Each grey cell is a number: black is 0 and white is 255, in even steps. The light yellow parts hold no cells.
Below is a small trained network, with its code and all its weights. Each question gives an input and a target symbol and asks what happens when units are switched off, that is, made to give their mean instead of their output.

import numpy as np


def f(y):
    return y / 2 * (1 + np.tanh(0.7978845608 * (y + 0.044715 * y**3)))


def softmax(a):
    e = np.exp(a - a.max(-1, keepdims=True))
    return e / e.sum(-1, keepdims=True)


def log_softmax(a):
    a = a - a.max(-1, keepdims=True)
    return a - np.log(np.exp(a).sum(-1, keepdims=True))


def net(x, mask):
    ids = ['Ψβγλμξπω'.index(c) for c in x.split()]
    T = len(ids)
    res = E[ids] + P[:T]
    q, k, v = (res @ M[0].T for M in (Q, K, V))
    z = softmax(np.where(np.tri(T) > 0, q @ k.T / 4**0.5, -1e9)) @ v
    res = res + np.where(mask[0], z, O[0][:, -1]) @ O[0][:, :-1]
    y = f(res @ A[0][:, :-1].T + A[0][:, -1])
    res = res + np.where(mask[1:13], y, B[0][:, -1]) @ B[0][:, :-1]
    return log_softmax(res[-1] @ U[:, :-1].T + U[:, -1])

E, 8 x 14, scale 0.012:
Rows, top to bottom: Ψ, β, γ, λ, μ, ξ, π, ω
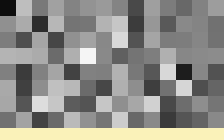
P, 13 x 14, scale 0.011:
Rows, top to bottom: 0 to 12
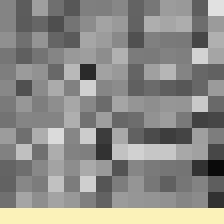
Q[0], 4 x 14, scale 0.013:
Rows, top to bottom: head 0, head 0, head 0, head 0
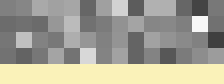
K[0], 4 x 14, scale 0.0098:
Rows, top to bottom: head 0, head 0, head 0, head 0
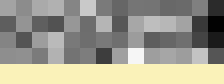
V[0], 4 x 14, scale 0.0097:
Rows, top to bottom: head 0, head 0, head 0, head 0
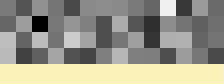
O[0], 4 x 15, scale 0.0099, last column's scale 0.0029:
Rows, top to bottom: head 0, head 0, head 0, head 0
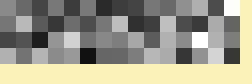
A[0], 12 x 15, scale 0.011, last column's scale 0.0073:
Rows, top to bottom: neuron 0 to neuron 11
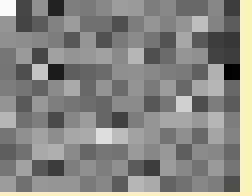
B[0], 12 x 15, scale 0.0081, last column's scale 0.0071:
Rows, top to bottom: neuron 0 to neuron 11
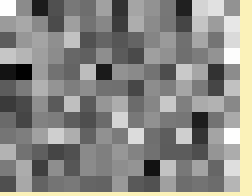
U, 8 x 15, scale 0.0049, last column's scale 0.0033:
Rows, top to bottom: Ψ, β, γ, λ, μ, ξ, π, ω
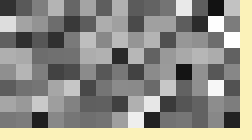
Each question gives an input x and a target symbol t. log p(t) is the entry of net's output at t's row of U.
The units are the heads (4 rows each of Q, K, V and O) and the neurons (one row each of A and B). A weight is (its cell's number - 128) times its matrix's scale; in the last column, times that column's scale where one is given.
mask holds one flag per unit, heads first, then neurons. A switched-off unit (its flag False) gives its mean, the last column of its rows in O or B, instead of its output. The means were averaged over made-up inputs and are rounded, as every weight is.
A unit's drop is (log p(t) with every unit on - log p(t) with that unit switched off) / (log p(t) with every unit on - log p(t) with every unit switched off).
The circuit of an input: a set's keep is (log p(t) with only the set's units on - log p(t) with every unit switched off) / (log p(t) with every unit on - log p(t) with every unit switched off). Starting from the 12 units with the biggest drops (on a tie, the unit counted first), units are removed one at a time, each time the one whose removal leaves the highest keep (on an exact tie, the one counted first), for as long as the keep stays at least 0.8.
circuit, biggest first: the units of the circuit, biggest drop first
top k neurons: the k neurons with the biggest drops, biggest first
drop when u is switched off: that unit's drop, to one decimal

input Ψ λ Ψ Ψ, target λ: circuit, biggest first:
(head 0; neuron 3; neuron 7)
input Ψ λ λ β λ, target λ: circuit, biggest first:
(head 0; neuron 3)
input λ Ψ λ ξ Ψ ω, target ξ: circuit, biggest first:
(head 0)
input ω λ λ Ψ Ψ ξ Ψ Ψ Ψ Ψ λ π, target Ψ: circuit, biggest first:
(neuron 1; head 0)
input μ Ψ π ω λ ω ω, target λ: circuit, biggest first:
(head 0; neuron 3)
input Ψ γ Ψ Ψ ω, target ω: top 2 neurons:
(neuron 10; neuron 3)
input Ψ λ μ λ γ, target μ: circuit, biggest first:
(head 0; neuron 8)
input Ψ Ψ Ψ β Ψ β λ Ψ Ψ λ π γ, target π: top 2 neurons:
(neuron 3; neuron 10)
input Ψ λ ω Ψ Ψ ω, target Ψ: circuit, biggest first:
(head 0; neuron 1)
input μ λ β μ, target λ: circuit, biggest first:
(head 0; neuron 1; neuron 3)
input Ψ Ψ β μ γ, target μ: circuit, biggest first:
(head 0; neuron 0; neuron 4)
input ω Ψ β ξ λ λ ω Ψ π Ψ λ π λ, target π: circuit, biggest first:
(head 0; neuron 10)
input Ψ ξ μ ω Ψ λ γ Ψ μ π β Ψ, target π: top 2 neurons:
(neuron 10; neuron 1)
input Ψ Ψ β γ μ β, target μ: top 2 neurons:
(neuron 8; neuron 7)
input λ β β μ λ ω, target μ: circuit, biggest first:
(head 0)
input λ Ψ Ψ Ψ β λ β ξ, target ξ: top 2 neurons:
(neuron 6; neuron 3)
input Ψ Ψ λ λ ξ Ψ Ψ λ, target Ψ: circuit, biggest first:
(neuron 1; neuron 0)
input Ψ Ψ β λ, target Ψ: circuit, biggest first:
(head 0; neuron 1)
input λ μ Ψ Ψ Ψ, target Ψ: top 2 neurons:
(neuron 1; neuron 3)
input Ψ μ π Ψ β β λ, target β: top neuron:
(neuron 7)
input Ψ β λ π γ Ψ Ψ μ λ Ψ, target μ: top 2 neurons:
(neuron 8; neuron 1)
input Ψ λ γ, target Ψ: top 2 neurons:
(neuron 1; neuron 0)
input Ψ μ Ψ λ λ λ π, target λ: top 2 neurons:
(neuron 1; neuron 7)
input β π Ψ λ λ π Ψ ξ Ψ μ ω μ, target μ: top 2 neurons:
(neuron 8; neuron 1)
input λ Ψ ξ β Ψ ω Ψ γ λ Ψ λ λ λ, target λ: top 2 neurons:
(neuron 3; neuron 1)
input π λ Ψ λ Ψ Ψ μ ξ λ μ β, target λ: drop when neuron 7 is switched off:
0.2
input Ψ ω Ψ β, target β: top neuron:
(neuron 0)
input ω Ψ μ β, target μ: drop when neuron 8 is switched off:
0.5
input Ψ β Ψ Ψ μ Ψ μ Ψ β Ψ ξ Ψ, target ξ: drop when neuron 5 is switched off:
-0.4
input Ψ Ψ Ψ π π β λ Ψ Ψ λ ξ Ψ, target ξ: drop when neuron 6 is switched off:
0.0
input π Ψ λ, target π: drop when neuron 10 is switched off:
0.1
